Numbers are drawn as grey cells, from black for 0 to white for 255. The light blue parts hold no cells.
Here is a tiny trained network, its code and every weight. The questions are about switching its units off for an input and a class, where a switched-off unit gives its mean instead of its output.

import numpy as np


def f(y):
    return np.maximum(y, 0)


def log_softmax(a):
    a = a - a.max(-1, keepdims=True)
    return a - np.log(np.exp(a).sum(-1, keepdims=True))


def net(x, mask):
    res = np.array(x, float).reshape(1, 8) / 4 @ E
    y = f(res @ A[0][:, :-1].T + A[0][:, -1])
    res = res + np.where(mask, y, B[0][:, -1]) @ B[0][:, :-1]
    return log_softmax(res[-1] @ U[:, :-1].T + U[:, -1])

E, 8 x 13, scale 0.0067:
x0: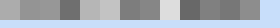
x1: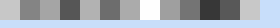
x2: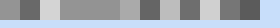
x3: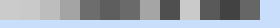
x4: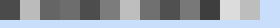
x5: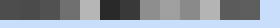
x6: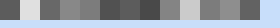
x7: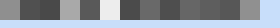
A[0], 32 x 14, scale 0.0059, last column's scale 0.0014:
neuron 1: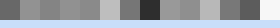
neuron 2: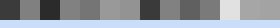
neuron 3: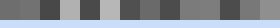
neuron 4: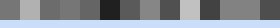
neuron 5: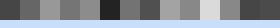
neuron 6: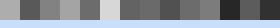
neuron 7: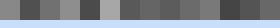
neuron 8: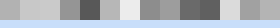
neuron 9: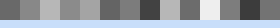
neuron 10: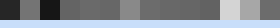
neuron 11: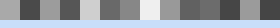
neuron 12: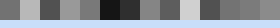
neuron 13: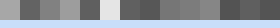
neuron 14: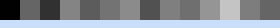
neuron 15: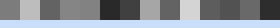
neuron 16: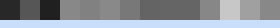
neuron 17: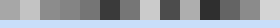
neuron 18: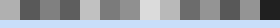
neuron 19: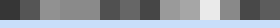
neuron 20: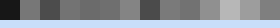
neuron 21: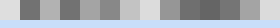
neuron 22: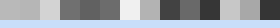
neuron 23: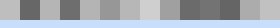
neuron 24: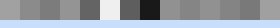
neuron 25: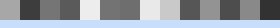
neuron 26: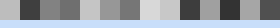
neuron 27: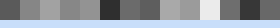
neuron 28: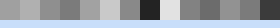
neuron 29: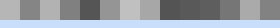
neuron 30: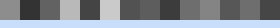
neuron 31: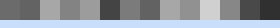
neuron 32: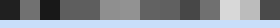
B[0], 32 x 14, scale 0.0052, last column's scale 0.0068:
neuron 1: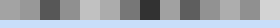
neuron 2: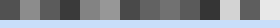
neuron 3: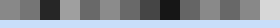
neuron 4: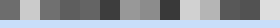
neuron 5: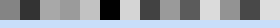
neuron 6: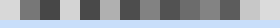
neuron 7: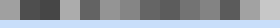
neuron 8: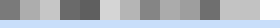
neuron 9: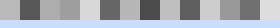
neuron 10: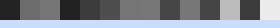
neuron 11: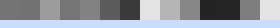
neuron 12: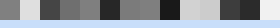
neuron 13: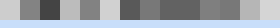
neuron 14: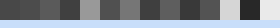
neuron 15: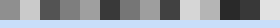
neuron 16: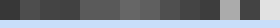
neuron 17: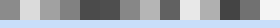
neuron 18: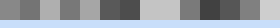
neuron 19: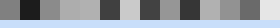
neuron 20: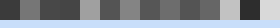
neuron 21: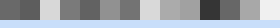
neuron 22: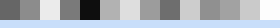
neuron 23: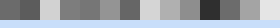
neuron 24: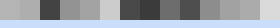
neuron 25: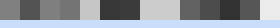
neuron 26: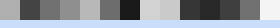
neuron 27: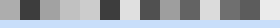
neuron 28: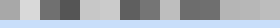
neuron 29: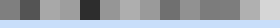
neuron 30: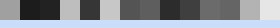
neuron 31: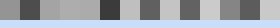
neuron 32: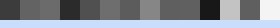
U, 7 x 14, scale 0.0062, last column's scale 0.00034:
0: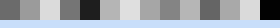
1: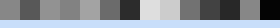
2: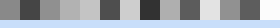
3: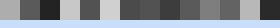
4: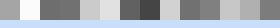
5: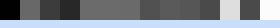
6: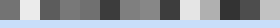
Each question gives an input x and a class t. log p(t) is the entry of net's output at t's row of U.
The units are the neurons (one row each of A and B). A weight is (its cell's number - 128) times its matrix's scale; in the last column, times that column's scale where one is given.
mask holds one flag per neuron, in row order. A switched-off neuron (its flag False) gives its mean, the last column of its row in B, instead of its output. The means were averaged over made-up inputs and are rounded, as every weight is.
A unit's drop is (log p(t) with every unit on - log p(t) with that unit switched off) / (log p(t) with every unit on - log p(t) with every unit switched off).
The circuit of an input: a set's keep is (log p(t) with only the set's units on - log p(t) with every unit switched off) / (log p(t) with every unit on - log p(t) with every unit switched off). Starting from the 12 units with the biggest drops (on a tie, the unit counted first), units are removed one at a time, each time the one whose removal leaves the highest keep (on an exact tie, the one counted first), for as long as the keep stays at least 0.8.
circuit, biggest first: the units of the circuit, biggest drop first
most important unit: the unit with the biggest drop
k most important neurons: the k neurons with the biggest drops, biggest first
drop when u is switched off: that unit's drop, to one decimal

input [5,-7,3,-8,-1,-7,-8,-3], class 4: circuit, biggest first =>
(neuron 28; neuron 24)
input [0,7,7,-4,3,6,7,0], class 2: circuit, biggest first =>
(neuron 5; neuron 27)
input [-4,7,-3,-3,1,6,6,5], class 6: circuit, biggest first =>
(neuron 12; neuron 15)
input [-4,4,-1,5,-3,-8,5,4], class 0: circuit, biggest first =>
(neuron 22)
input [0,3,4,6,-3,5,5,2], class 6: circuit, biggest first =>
(neuron 15; neuron 12)
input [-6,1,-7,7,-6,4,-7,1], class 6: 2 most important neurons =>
(neuron 12; neuron 15)
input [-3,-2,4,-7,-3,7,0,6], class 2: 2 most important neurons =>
(neuron 19; neuron 5)
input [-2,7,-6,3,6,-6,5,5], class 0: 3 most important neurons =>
(neuron 22; neuron 8; neuron 29)
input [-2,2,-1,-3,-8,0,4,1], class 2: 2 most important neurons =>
(neuron 21; neuron 23)
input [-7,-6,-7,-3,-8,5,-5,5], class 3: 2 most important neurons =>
(neuron 30; neuron 6)
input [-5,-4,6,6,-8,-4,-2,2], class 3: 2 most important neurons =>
(neuron 6; neuron 30)
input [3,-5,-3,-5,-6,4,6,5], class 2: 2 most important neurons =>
(neuron 19; neuron 27)
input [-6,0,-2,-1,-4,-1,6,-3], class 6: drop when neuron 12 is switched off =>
0.2
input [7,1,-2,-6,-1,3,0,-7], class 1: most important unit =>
neuron 25
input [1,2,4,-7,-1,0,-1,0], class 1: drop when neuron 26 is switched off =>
0.1
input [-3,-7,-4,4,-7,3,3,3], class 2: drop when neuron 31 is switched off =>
0.2
